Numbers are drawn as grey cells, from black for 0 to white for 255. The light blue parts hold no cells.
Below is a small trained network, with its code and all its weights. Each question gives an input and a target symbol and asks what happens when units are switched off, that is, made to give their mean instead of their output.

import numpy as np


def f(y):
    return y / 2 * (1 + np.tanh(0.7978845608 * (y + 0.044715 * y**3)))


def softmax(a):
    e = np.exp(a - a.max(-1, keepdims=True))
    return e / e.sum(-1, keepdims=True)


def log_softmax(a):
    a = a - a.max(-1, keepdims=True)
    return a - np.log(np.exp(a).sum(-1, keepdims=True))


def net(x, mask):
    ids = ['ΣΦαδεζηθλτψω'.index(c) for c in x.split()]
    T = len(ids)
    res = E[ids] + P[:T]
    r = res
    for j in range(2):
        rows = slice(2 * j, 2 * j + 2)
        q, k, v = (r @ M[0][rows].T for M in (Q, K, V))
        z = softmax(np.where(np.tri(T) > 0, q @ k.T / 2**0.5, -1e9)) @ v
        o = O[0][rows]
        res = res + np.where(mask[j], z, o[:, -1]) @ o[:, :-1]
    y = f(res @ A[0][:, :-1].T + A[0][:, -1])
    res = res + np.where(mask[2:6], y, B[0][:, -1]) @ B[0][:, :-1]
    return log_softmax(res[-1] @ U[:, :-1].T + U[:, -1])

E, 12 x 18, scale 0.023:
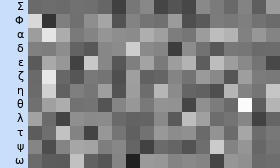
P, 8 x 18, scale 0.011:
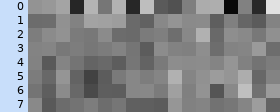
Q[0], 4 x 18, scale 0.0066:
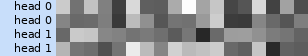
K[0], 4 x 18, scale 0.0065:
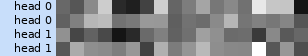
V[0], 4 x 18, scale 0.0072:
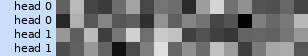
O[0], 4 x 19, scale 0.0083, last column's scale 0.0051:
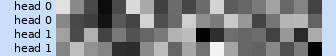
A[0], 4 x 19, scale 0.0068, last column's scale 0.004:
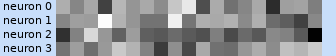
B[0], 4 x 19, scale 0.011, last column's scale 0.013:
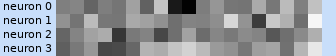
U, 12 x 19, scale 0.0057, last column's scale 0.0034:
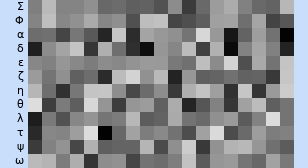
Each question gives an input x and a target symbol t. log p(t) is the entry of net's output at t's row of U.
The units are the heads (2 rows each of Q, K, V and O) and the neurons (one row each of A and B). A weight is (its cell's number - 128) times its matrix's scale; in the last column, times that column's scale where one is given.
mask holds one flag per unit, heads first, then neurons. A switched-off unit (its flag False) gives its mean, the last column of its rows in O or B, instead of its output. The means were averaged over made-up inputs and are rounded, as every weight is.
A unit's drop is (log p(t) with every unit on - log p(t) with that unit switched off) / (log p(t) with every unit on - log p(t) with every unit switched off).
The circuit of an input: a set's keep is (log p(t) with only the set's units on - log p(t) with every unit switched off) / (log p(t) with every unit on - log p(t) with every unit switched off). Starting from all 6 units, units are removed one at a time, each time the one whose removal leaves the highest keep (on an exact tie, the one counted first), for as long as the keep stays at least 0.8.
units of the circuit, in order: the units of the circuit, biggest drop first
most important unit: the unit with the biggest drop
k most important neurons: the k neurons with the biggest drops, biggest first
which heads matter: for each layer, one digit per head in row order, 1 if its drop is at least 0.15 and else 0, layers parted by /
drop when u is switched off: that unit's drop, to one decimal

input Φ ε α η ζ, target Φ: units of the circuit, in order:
(head 1; head 0; neuron 2)
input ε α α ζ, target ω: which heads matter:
10
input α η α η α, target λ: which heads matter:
10
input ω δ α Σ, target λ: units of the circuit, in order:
(head 1; neuron 3)
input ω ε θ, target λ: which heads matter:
01
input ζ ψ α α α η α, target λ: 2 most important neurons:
(neuron 1; neuron 0)
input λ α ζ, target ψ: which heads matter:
11
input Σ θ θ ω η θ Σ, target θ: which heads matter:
11
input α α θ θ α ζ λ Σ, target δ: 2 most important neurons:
(neuron 2; neuron 1)
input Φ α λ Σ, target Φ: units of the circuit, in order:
(head 1; neuron 2; head 0)
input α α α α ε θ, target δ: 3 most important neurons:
(neuron 2; neuron 1; neuron 3)
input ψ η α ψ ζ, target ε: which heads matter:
11
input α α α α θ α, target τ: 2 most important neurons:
(neuron 3; neuron 2)
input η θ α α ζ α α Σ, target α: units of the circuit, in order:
(head 0)
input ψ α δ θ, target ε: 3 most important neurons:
(neuron 3; neuron 2; neuron 1)
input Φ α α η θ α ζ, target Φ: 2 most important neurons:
(neuron 2; neuron 0)
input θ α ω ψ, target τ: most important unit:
head 0
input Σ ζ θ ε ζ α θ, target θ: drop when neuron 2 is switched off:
0.1
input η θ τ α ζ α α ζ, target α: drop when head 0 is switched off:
1.3
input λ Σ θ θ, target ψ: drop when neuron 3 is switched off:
0.3
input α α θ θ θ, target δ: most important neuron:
(neuron 2)
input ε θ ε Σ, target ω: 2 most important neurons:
(neuron 2; neuron 1)
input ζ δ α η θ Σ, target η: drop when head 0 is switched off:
1.2
